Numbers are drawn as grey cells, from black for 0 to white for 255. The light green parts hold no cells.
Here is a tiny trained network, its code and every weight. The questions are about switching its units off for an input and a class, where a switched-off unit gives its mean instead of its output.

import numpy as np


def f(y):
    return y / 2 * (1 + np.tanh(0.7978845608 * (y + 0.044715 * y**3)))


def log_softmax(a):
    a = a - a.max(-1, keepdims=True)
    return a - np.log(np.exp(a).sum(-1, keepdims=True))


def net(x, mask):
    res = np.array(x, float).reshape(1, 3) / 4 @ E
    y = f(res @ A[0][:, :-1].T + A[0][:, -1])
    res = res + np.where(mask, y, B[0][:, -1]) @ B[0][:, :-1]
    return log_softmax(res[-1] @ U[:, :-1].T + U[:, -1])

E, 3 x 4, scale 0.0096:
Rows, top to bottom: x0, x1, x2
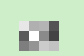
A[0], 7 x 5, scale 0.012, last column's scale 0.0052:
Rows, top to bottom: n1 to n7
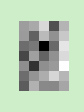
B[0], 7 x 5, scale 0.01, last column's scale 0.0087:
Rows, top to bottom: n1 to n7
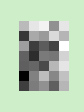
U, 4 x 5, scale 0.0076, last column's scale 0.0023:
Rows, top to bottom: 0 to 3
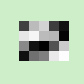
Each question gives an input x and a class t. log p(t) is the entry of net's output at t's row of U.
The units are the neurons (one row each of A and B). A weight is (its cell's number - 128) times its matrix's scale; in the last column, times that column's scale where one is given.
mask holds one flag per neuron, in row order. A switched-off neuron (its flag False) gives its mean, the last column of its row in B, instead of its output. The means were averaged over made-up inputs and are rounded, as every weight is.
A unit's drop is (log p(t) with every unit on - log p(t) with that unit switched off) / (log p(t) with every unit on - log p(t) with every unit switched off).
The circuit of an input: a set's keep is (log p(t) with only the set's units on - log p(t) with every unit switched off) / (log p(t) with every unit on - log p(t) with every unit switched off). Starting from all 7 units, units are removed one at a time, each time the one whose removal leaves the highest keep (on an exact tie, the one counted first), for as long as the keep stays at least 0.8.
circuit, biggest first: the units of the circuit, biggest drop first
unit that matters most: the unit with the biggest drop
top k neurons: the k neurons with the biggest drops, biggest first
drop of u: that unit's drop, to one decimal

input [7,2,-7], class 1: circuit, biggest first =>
n1, n6
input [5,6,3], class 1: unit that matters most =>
n1
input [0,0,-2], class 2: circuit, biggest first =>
n1, n6
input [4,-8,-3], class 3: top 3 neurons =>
n2, n3, n5
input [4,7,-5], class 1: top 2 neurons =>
n1, n6
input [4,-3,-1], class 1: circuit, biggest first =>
n4, n6
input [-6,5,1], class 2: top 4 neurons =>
n1, n2, n4, n3
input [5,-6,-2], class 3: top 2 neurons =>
n2, n3
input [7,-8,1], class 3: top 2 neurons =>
n5, n2
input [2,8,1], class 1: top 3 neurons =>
n1, n6, n3
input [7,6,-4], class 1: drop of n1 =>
0.3
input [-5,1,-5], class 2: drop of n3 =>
0.0
